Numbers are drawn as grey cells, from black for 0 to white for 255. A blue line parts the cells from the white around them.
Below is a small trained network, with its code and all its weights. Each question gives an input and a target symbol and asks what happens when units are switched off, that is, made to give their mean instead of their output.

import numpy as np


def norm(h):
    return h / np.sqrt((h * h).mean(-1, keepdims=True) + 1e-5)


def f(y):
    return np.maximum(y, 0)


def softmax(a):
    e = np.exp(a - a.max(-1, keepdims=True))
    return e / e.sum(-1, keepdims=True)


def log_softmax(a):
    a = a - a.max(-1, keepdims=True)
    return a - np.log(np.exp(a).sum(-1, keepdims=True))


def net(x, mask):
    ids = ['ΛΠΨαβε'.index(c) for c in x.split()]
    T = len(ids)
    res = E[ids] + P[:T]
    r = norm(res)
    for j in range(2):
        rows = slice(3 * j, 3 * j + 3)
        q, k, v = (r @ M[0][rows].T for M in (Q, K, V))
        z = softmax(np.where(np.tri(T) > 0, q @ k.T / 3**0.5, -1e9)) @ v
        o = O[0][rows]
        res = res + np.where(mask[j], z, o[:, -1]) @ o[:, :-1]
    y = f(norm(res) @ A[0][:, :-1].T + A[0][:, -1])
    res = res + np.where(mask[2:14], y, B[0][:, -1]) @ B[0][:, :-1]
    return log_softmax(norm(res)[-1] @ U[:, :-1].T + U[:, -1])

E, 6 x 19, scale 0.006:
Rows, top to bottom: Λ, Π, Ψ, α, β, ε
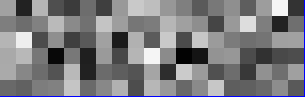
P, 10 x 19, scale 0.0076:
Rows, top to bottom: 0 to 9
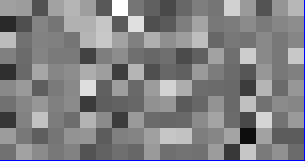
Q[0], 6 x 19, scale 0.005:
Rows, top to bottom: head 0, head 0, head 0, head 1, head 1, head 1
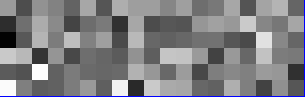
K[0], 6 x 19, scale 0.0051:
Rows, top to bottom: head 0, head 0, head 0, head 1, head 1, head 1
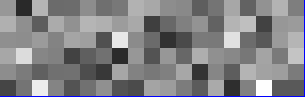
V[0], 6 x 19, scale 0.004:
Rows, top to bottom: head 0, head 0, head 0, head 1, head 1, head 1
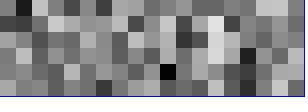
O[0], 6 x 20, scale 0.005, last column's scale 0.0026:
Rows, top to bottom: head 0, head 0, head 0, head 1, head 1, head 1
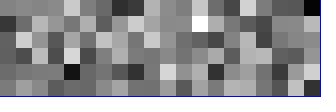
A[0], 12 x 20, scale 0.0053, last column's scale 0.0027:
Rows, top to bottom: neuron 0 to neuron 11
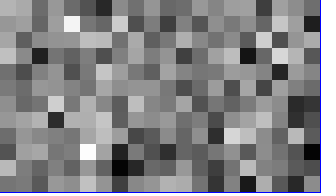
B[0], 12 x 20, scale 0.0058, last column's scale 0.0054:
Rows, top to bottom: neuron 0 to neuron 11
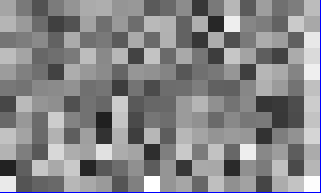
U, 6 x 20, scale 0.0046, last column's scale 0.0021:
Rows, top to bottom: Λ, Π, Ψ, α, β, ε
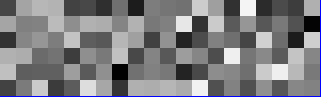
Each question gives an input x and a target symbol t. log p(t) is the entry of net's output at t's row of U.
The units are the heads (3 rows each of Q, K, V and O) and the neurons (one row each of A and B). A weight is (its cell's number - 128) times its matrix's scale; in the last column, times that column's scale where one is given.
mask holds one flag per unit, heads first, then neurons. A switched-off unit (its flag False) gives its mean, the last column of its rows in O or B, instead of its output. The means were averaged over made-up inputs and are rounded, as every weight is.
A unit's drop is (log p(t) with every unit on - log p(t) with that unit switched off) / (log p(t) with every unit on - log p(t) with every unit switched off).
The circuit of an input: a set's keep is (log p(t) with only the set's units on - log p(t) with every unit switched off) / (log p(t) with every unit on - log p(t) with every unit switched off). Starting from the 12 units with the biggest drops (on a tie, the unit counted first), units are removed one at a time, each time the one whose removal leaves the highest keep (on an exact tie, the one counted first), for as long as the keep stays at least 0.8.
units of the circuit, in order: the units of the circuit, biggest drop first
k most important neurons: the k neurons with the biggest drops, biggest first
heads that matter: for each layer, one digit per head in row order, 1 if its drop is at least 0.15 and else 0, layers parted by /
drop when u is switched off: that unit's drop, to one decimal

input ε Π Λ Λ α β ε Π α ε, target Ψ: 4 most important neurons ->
(neuron 11; neuron 0; neuron 8; neuron 3)
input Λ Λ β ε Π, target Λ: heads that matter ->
10
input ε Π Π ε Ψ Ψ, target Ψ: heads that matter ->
01
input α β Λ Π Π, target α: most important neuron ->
(neuron 8)
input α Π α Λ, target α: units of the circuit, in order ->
(head 1; neuron 3)
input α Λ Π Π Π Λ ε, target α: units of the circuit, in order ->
(head 1; neuron 1)
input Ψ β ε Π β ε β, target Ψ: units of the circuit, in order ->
(neuron 11; neuron 10; neuron 0)
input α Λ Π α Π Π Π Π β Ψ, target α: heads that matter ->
10
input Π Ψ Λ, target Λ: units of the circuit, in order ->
(head 0; neuron 7)
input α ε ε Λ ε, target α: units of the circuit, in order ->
(head 0; head 1)
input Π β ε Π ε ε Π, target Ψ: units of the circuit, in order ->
(neuron 11; neuron 4)
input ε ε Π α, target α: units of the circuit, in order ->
(neuron 3; head 0)
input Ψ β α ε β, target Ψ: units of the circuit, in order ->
(head 1; head 0; neuron 11)
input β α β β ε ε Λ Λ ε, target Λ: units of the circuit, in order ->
(head 0)
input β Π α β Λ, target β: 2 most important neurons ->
(neuron 11; neuron 10)
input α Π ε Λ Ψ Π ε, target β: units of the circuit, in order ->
(neuron 5; neuron 6)
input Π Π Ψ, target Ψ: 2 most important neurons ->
(neuron 7; neuron 11)
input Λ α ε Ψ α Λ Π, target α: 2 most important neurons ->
(neuron 8; neuron 2)
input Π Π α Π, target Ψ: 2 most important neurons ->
(neuron 6; neuron 11)
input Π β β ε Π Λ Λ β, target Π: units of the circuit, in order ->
(neuron 9)
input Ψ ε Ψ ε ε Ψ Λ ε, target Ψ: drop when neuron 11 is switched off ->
0.1
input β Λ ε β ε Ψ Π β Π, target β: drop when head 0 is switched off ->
0.2
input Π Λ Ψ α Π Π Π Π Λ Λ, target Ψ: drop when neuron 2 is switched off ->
-0.1
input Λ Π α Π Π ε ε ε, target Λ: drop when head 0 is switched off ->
1.3
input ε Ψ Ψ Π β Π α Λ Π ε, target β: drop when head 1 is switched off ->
0.3
